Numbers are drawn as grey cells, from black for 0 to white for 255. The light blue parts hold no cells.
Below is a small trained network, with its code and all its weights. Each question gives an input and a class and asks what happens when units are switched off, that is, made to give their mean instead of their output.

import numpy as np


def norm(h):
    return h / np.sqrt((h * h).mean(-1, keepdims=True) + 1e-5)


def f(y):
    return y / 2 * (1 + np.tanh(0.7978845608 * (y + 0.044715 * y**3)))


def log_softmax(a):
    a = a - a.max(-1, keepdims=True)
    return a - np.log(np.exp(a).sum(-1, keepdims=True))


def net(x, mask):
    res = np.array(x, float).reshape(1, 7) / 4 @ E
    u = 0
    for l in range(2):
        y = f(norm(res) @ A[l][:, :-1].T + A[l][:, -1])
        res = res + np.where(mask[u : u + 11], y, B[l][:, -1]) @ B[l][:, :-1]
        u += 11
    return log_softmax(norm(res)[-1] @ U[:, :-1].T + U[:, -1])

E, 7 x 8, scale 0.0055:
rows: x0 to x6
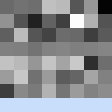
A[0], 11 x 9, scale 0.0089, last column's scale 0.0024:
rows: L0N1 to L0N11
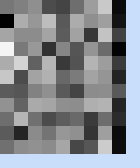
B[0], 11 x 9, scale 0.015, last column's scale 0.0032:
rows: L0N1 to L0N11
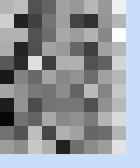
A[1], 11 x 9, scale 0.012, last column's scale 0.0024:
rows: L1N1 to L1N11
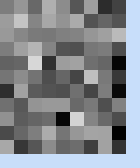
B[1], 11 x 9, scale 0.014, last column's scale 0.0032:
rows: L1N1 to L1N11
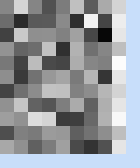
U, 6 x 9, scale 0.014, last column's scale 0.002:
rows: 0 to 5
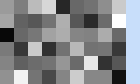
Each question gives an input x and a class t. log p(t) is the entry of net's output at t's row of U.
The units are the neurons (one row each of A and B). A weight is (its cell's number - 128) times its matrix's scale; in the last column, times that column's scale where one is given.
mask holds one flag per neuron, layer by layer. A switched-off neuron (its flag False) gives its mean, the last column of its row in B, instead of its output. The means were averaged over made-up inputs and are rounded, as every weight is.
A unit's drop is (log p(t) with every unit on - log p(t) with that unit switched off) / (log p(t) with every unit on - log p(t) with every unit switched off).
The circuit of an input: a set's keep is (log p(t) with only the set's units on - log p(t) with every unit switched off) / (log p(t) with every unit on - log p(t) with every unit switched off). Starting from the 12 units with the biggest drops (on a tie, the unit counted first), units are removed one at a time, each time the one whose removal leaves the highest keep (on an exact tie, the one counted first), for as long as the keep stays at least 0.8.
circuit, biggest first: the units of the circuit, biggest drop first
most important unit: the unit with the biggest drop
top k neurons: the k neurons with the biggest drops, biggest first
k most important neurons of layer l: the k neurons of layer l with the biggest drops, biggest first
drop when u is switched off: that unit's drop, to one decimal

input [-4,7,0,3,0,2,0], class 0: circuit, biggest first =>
(L1N9)
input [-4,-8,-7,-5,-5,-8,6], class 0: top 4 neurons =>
(L0N11; L0N5; L1N4; L0N9)
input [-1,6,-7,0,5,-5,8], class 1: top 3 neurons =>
(L0N2; L1N11; L0N11)
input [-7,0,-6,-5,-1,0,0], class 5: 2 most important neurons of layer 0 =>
(L0N1; L0N3)
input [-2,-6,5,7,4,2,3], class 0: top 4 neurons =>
(L0N11; L1N4; L0N8; L0N6)
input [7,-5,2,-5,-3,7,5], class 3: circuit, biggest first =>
(L0N5; L1N5)
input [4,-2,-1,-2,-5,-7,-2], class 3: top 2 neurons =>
(L0N10; L1N5)
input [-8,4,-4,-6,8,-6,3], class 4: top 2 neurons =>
(L1N2; L0N3)
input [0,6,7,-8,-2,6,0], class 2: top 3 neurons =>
(L0N9; L1N7; L0N11)
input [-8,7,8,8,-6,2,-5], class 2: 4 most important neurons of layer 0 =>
(L0N9; L0N11; L0N3; L0N2)
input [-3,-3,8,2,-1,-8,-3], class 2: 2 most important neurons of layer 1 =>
(L1N7; L1N10)
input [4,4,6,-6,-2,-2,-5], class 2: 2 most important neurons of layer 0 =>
(L0N9; L0N2)
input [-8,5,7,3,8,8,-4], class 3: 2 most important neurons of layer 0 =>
(L0N5; L0N1)
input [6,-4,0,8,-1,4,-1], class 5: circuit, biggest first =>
(L1N1)
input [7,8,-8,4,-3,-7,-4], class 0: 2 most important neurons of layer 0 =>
(L0N9; L0N5)
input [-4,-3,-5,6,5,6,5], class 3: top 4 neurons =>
(L0N5; L0N4; L1N5; L0N9)
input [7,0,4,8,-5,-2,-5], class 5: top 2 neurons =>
(L1N1; L0N2)
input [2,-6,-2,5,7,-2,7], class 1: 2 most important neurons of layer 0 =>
(L0N2; L0N1)
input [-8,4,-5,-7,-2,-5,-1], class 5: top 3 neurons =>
(L0N1; L0N5; L0N9)
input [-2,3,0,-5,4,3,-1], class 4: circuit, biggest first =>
(L1N2)
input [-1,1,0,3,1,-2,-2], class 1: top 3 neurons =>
(L0N4; L0N5; L1N11)
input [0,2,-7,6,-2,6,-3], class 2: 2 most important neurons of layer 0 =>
(L0N6; L0N8)
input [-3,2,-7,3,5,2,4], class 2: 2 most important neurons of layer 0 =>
(L0N6; L0N8)
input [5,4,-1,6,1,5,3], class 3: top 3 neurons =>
(L0N5; L1N5; L0N11)
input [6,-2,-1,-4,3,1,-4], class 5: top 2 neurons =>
(L1N1; L0N2)
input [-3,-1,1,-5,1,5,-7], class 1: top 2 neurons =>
(L0N4; L1N11)
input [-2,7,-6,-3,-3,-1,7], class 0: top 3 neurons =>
(L1N9; L0N4; L0N9)
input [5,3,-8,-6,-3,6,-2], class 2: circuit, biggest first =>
(L0N6)
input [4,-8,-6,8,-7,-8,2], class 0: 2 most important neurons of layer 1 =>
(L1N4; L1N2)
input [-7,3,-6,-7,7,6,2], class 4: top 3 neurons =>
(L0N3; L1N2; L0N9)
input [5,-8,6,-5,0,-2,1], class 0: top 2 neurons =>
(L0N11; L1N4)
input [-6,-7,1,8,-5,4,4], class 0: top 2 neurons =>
(L0N11; L1N4)
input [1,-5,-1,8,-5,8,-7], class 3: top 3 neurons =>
(L0N5; L1N5; L0N2)
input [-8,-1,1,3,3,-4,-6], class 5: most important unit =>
L0N3
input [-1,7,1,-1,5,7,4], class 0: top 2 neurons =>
(L1N9; L0N10)
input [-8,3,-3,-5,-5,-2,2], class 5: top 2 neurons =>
(L0N1; L1N2)
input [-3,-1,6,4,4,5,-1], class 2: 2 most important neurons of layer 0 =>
(L0N9; L0N10)
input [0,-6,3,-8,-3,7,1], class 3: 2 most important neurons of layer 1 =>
(L1N5; L1N9)
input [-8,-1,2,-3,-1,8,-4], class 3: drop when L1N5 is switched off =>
0.4
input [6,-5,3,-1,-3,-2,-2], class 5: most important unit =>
L1N1
